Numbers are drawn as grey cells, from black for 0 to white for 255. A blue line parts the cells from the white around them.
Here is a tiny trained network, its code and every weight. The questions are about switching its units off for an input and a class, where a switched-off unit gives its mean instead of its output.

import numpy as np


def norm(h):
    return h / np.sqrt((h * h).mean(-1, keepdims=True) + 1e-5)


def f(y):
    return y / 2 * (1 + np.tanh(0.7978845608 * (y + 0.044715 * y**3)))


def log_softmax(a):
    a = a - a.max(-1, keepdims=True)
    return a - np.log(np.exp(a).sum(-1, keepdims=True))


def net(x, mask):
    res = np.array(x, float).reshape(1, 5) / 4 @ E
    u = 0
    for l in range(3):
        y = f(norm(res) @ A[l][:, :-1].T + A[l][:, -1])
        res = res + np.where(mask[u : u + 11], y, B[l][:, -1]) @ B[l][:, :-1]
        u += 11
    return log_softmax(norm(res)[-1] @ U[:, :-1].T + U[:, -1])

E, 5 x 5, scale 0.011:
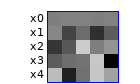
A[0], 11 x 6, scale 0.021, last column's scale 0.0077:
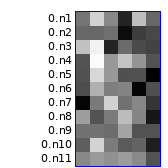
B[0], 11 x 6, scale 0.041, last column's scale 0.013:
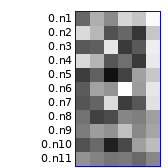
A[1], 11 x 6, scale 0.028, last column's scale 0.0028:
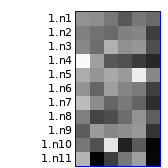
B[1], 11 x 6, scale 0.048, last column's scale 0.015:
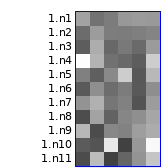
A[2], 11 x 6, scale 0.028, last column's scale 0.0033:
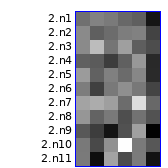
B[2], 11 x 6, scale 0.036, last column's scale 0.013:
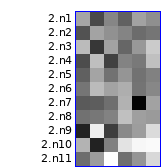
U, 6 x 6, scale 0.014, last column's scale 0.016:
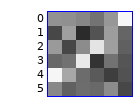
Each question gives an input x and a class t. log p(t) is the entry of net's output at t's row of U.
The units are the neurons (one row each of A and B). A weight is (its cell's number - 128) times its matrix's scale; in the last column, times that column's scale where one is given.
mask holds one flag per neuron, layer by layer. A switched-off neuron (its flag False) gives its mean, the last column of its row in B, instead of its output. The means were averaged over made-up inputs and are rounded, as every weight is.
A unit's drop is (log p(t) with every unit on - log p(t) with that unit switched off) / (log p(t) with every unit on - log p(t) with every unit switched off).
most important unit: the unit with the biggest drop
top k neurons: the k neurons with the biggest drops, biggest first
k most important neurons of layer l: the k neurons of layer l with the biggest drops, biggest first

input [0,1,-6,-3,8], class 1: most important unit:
0.n4
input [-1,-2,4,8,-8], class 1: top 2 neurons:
(0.n5; 0.n10)
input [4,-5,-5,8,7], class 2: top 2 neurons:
(0.n9; 0.n5)
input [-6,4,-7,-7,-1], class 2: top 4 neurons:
(0.n1; 0.n7; 1.n5; 2.n10)
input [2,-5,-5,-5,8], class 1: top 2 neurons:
(0.n4; 0.n1)
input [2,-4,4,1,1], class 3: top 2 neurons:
(0.n7; 1.n10)
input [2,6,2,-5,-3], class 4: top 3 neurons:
(0.n2; 0.n6; 1.n4)
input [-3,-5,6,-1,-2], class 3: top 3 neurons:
(0.n7; 1.n10; 0.n2)
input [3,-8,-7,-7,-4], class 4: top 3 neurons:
(0.n4; 0.n6; 0.n7)
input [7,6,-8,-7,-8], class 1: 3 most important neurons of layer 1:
(1.n10; 1.n4; 1.n5)
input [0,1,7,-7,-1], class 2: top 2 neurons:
(0.n1; 0.n3)
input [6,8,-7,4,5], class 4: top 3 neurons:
(1.n4; 0.n7; 0.n2)
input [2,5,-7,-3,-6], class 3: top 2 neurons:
(0.n3; 0.n4)
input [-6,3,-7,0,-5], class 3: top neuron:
(0.n3)
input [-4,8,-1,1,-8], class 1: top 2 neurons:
(0.n5; 0.n10)
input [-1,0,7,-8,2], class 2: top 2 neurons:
(0.n3; 0.n1)
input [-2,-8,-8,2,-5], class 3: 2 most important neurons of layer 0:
(0.n3; 0.n2)
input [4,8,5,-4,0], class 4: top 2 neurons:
(0.n2; 0.n3)
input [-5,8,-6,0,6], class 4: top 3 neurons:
(0.n7; 1.n4; 0.n5)
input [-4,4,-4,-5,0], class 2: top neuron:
(0.n1)
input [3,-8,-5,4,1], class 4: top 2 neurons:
(0.n4; 0.n7)
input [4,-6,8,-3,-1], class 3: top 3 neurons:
(0.n7; 1.n10; 0.n2)
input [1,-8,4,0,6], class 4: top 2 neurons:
(1.n4; 0.n5)
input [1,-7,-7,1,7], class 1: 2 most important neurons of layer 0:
(0.n8; 0.n7)
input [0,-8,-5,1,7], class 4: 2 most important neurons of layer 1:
(1.n4; 1.n7)
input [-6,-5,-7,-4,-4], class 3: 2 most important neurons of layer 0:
(0.n3; 0.n2)
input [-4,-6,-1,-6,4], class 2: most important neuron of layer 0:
(0.n2)
